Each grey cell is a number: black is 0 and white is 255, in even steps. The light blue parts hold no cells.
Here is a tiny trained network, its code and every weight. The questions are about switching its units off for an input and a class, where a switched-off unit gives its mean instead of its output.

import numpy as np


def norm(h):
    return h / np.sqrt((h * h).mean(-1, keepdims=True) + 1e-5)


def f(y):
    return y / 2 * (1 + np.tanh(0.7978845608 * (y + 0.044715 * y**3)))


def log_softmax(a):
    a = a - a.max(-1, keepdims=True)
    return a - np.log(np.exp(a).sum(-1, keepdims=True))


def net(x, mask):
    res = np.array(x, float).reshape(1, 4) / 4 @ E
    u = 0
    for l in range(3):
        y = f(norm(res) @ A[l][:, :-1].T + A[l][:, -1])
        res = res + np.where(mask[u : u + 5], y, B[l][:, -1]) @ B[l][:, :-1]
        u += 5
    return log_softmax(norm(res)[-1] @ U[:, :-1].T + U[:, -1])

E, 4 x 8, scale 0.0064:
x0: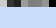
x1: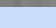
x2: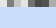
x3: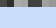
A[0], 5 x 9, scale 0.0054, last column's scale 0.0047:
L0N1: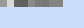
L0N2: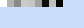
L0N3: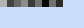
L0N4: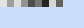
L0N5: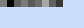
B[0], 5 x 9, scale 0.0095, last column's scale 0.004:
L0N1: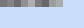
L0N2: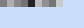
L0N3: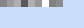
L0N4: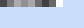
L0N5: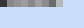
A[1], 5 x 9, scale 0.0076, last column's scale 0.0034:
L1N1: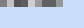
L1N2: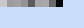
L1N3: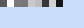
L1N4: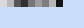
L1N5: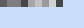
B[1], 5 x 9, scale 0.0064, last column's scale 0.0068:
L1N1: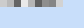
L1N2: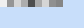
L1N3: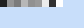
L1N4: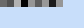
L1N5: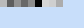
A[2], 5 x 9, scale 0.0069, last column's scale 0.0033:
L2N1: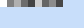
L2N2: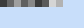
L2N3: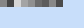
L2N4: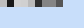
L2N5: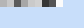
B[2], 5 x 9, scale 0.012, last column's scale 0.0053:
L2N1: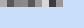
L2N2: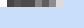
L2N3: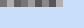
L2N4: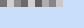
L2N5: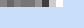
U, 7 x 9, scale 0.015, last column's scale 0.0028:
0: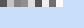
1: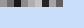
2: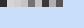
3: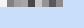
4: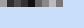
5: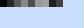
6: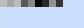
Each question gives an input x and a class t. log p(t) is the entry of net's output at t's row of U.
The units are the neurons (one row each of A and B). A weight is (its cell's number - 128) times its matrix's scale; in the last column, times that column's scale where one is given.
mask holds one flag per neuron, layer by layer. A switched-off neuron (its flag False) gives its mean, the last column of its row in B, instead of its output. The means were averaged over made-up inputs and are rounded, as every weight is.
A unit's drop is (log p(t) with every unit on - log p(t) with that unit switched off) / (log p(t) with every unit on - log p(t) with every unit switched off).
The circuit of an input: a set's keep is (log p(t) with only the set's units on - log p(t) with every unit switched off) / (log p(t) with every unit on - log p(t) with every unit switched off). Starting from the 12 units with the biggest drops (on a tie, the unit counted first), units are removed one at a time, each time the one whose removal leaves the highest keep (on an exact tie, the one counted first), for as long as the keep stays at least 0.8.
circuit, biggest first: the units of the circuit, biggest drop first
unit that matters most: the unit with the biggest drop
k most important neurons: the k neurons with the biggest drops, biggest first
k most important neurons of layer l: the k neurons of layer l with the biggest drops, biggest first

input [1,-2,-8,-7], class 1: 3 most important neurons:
[L2N5 L1N1 L2N4]
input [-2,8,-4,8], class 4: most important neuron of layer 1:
[L1N3]
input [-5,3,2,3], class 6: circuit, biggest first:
[L2N2 L0N4]
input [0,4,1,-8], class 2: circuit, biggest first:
[L2N2 L0N2]
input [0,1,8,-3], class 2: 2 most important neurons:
[L0N4 L2N2]
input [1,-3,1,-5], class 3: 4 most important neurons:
[L0N2 L0N4 L1N2 L0N5]
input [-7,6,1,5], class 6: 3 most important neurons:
[L0N2 L0N4 L2N3]
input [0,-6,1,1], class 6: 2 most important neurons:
[L1N3 L2N2]
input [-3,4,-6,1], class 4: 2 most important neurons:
[L1N5 L2N2]
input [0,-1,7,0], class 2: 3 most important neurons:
[L0N4 L0N2 L1N5]
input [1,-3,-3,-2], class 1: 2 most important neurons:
[L2N5 L0N3]
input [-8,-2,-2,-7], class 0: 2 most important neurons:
[L1N3 L1N5]
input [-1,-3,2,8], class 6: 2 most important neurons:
[L2N2 L1N3]
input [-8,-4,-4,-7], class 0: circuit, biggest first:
[L1N3]
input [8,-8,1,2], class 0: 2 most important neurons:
[L0N2 L2N2]
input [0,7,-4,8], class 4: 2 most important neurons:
[L1N3 L2N2]
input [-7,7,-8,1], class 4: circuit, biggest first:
[L1N5 L2N2]
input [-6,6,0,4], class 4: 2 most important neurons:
[L2N2 L1N1]
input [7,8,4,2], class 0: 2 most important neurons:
[L2N4 L0N2]
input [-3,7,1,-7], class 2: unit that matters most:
L2N5
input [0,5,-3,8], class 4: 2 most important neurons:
[L1N3 L2N2]
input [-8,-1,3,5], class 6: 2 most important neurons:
[L2N2 L0N4]
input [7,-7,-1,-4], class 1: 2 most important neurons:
[L2N5 L0N2]
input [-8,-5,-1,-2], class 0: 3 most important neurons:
[L1N3 L1N5 L2N5]
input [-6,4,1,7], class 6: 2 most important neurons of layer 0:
[L0N2 L0N4]
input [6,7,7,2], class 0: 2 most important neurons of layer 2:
[L2N4 L2N2]
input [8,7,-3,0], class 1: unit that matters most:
L1N3
